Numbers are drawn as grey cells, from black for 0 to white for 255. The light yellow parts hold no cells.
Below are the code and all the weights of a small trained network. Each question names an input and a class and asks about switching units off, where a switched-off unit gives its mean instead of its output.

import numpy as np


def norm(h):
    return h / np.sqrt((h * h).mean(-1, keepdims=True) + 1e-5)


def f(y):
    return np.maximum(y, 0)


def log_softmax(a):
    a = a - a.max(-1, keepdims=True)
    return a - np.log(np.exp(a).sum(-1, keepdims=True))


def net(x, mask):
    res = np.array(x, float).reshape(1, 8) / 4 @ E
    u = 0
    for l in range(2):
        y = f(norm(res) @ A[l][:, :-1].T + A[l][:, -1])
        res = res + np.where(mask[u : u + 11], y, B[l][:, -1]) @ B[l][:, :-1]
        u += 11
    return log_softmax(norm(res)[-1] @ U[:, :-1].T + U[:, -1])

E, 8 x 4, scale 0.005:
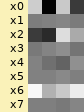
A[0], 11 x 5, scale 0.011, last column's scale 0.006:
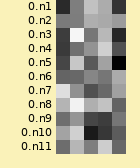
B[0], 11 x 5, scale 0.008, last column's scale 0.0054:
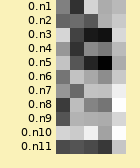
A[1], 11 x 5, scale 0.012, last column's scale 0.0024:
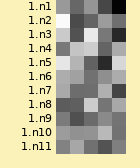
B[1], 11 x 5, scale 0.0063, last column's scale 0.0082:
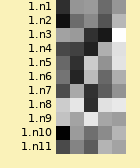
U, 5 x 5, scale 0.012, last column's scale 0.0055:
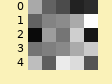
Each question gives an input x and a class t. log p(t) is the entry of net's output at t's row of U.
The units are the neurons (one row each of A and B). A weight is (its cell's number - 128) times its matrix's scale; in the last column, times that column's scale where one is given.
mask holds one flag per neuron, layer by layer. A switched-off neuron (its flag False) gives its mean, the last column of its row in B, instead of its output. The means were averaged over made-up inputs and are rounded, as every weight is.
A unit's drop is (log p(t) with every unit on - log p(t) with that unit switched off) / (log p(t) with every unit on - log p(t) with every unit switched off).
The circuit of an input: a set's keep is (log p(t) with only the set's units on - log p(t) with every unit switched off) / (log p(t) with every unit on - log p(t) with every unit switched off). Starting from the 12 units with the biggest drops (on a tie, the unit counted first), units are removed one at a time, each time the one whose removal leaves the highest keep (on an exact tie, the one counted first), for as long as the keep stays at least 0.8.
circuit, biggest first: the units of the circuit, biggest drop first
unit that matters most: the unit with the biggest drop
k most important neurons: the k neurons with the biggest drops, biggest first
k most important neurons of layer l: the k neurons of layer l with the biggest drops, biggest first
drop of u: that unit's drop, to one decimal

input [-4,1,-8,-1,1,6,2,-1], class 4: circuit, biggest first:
1.n5, 0.n10
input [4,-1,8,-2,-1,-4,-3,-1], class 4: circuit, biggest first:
1.n4, 0.n8, 1.n8
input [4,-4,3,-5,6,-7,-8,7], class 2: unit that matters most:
1.n3
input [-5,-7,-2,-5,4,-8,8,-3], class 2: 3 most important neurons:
1.n3, 0.n8, 1.n8
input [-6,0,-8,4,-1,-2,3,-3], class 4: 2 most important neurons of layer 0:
0.n10, 0.n7
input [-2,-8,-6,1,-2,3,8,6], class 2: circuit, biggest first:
1.n4, 0.n8
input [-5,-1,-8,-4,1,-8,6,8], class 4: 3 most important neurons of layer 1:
1.n3, 1.n5, 1.n6
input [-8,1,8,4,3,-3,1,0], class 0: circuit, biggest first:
0.n3, 0.n5
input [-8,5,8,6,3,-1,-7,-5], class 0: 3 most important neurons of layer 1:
1.n10, 1.n5, 1.n11
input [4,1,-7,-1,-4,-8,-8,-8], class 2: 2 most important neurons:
0.n9, 1.n4
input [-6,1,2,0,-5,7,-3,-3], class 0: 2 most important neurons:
0.n3, 0.n5
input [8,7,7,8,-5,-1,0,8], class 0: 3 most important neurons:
1.n3, 0.n7, 1.n5
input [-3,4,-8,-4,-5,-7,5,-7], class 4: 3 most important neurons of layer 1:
1.n5, 1.n6, 1.n3
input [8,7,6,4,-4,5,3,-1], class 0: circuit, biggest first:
1.n3
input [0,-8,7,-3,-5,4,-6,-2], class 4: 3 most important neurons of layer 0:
0.n8, 0.n1, 0.n4
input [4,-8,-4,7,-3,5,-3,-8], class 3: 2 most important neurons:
0.n3, 0.n9
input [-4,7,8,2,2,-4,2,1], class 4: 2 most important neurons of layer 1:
1.n9, 1.n4
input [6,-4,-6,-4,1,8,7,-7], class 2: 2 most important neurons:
1.n10, 1.n2
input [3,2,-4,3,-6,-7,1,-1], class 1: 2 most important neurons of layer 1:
1.n10, 1.n3
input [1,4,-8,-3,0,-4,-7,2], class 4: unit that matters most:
0.n10
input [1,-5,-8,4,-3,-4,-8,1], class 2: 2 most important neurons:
1.n4, 0.n9
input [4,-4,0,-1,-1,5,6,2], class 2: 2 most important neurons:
0.n3, 1.n10
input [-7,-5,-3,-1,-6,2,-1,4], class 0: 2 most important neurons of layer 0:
0.n3, 0.n5
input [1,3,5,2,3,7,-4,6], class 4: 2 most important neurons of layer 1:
1.n4, 1.n10
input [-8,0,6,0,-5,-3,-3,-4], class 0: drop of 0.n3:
0.2
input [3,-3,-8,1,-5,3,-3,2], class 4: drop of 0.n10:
0.7
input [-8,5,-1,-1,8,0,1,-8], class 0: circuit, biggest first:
0.n3
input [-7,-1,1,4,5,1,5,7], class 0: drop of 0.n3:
0.3
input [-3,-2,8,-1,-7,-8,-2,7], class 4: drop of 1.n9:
0.1
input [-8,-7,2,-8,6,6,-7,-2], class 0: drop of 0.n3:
0.4
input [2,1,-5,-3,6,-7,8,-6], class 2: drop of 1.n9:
0.0
